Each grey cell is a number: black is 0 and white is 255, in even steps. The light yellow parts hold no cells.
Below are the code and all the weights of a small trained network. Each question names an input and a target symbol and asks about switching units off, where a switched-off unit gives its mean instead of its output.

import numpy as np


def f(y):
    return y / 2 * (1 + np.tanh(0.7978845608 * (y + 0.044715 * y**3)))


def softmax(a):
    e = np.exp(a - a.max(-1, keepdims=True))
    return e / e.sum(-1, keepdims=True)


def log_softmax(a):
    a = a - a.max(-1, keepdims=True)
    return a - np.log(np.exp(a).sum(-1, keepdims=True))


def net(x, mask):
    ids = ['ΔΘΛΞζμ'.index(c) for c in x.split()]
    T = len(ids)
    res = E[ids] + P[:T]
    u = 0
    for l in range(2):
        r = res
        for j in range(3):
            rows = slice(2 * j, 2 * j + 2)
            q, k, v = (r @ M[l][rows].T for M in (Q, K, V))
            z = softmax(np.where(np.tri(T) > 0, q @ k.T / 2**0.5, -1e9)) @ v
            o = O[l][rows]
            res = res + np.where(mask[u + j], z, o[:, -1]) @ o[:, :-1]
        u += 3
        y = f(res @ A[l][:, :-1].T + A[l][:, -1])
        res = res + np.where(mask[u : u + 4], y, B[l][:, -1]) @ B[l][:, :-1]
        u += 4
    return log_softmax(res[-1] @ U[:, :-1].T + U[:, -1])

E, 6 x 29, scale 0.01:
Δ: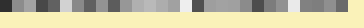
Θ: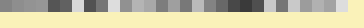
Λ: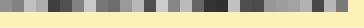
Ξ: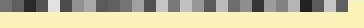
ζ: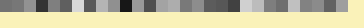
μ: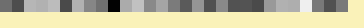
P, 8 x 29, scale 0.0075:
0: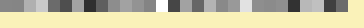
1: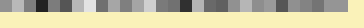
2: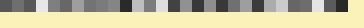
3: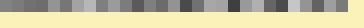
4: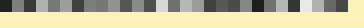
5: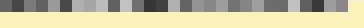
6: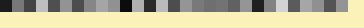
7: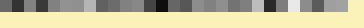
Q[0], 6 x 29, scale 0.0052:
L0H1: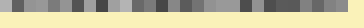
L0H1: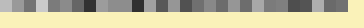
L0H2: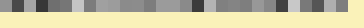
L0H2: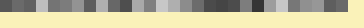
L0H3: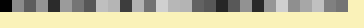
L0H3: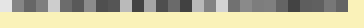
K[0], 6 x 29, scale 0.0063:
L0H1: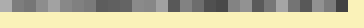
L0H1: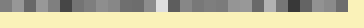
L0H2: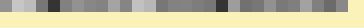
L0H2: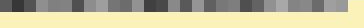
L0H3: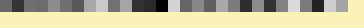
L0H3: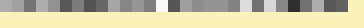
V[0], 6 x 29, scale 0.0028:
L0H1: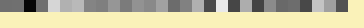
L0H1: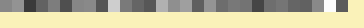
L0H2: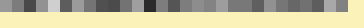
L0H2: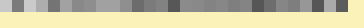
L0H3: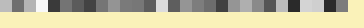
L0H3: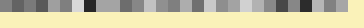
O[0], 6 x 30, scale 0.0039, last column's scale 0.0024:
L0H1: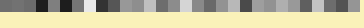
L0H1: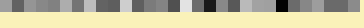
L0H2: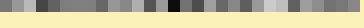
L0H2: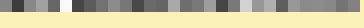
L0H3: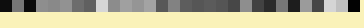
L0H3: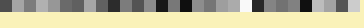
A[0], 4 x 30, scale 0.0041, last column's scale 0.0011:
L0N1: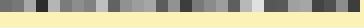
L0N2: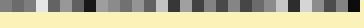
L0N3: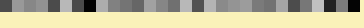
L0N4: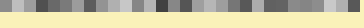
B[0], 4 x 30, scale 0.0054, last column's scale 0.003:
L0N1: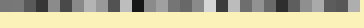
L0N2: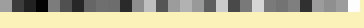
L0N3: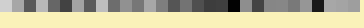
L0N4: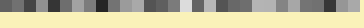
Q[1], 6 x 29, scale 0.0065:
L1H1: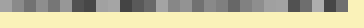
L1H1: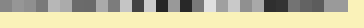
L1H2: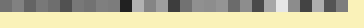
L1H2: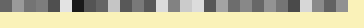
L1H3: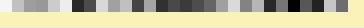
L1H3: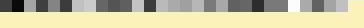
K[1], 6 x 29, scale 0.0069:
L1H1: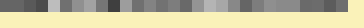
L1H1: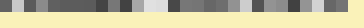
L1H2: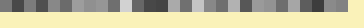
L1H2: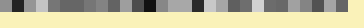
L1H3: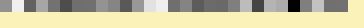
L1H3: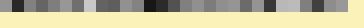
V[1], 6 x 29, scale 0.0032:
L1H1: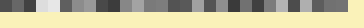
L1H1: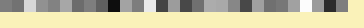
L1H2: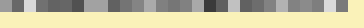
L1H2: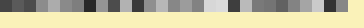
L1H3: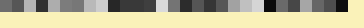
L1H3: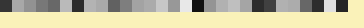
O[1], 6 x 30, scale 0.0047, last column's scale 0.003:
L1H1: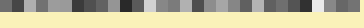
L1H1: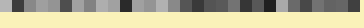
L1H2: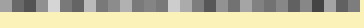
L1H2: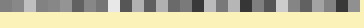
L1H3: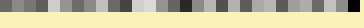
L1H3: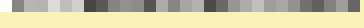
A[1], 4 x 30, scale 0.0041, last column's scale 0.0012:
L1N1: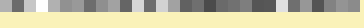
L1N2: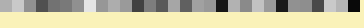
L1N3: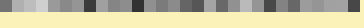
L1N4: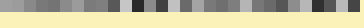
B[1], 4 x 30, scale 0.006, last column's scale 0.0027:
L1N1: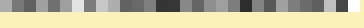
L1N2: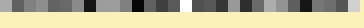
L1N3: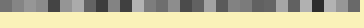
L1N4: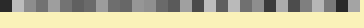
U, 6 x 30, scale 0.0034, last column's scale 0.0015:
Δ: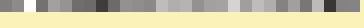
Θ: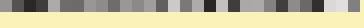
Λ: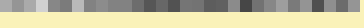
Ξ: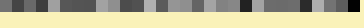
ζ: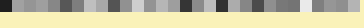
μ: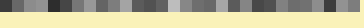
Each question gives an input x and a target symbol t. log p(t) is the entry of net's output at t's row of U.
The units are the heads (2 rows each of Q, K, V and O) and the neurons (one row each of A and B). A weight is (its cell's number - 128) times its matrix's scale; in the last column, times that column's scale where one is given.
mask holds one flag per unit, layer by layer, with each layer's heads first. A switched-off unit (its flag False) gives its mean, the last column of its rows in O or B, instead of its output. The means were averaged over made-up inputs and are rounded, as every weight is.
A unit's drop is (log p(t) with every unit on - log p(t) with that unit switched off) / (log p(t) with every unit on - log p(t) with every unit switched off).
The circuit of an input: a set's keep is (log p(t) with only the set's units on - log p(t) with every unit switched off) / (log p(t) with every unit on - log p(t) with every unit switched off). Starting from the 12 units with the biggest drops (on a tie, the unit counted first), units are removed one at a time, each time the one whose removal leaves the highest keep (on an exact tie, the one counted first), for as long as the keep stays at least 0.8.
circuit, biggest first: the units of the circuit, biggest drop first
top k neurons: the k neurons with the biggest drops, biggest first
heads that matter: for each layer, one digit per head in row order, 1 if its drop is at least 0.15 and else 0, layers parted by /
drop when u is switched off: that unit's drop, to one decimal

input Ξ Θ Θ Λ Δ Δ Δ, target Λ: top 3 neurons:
(L1N1, L0N3, L0N1)
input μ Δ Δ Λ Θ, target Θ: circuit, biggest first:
(L0N2, L1H2, L0H3)
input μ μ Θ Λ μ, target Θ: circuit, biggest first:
(L0N2, L1H2, L0H3)
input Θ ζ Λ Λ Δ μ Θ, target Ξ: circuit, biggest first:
(L1H1, L0N2, L0H3)
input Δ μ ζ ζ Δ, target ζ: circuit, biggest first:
(L1H3, L0N1, L1H1)
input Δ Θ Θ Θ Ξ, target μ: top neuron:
(L0N4)
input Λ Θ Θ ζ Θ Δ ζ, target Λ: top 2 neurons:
(L1N1, L0N2)
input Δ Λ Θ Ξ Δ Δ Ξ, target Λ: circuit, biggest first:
(L1N1, L1H3, L1H1, L0N2)
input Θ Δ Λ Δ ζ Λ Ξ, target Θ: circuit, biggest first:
(L1H2, L1H3)
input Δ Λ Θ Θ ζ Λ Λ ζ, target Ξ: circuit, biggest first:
(L1N2, L0N1, L1H3)
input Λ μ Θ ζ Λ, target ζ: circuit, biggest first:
(L1H3, L0N1)
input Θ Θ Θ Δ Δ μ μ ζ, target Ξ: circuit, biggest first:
(L0N1, L1N2, L1H3)
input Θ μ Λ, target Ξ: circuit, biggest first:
(L1H1, L0N2)
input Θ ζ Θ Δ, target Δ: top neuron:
(L1N1)
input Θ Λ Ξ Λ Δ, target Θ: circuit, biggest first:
(L0N2, L1H2, L0H3, L0N3)
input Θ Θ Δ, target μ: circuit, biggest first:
(L1H3, L0N4)
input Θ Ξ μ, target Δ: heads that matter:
001 / 100
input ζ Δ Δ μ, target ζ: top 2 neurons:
(L0N2, L0N1)
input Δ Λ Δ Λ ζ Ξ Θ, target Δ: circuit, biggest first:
(L0H3, L1H1, L1H3)
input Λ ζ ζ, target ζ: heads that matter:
000 / 001
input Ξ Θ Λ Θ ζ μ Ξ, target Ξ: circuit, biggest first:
(L1H1, L1H3)
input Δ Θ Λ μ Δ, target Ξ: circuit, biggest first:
(L1H1, L0N2, L0H3)
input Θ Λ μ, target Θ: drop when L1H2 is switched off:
0.3
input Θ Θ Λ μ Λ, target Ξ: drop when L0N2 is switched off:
0.3
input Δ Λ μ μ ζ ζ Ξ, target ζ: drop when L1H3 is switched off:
0.6
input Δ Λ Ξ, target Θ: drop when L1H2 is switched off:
0.7
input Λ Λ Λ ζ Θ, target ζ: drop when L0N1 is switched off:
0.2
